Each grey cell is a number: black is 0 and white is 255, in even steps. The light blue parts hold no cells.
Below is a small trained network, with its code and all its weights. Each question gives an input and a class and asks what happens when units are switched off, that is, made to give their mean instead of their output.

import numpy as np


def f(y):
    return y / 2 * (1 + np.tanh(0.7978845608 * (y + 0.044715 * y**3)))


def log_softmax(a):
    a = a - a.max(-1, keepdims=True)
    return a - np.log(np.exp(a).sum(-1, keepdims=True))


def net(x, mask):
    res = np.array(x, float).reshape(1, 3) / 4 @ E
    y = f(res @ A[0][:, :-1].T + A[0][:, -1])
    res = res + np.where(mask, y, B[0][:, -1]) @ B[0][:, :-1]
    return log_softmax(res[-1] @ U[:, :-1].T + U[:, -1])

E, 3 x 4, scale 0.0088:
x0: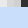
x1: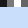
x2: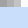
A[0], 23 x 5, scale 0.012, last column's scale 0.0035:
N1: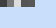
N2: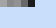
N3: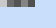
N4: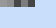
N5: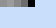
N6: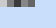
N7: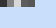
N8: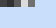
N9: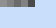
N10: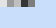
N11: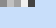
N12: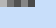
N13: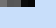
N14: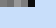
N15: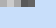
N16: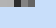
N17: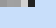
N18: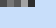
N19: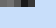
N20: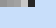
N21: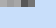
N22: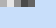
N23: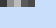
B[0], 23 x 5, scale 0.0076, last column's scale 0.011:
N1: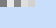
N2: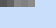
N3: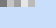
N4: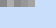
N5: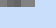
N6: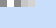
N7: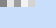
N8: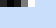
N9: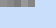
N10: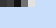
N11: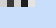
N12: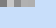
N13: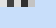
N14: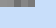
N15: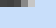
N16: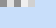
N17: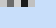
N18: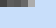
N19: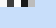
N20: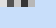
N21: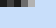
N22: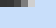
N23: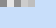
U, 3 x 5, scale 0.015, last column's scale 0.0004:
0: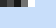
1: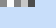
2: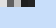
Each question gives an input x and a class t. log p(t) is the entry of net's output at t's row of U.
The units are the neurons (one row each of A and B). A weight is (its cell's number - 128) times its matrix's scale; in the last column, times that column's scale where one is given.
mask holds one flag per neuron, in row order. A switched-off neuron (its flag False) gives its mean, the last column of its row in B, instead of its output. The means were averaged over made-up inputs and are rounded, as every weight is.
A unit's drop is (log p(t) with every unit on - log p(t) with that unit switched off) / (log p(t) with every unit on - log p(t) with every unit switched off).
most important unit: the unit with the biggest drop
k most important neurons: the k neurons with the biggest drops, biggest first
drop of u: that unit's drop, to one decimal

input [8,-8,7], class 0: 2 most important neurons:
(N10; N22)
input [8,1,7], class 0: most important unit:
N10
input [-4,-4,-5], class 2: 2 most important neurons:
(N19; N13)
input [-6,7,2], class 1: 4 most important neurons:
(N7; N1; N23; N10)
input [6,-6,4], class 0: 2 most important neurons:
(N10; N22)
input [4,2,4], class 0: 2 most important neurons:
(N10; N19)
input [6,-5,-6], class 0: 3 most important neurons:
(N10; N22; N21)
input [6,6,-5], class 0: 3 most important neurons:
(N10; N21; N22)
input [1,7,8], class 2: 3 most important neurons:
(N11; N20; N17)
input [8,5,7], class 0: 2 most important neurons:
(N10; N21)
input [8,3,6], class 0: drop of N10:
0.1
